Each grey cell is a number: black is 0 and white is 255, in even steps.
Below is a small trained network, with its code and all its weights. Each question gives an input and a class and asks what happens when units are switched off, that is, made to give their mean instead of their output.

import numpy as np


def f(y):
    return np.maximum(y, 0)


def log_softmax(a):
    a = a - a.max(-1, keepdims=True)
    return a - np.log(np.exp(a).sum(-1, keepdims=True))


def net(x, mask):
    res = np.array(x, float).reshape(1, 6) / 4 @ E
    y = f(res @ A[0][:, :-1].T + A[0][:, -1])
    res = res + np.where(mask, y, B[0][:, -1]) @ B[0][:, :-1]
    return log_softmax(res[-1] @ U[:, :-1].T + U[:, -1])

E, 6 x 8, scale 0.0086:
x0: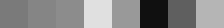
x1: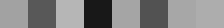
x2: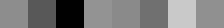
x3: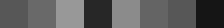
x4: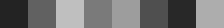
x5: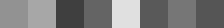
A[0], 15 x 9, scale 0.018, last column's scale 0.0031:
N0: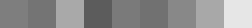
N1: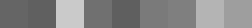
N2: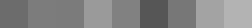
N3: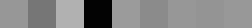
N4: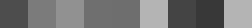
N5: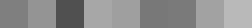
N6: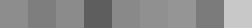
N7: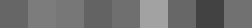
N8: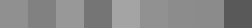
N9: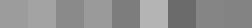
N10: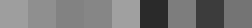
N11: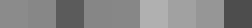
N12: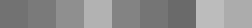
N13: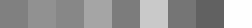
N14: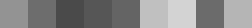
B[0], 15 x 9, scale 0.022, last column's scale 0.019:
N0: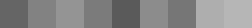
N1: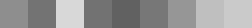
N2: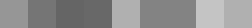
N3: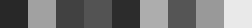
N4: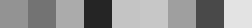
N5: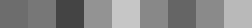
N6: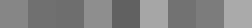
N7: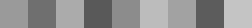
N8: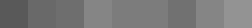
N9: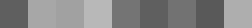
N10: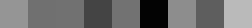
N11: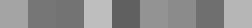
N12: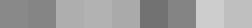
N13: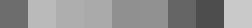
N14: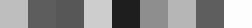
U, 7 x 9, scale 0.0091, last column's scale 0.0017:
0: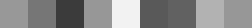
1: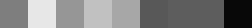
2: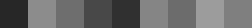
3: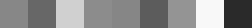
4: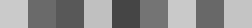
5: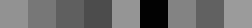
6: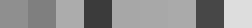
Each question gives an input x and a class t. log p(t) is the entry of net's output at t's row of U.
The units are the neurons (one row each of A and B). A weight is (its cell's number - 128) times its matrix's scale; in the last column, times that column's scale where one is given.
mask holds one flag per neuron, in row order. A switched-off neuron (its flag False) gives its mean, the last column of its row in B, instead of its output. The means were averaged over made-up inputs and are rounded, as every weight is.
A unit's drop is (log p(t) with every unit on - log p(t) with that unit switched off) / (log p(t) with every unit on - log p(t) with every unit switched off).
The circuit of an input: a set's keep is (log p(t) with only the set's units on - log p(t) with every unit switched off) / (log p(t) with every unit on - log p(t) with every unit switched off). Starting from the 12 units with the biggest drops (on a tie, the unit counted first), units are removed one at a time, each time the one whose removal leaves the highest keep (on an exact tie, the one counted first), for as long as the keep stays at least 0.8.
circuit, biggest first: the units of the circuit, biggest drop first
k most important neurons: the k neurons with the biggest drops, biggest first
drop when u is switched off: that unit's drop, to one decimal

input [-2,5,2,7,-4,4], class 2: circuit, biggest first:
N3
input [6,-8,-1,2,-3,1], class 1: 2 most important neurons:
N13, N9
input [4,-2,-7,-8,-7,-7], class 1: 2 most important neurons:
N9, N13
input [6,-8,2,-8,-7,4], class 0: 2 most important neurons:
N5, N2
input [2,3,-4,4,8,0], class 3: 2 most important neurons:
N1, N12
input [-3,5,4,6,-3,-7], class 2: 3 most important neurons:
N3, N11, N0
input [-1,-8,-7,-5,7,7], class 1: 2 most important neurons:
N9, N13
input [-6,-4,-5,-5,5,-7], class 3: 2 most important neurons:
N1, N12
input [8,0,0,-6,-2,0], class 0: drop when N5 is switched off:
0.1
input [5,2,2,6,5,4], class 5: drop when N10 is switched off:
0.2
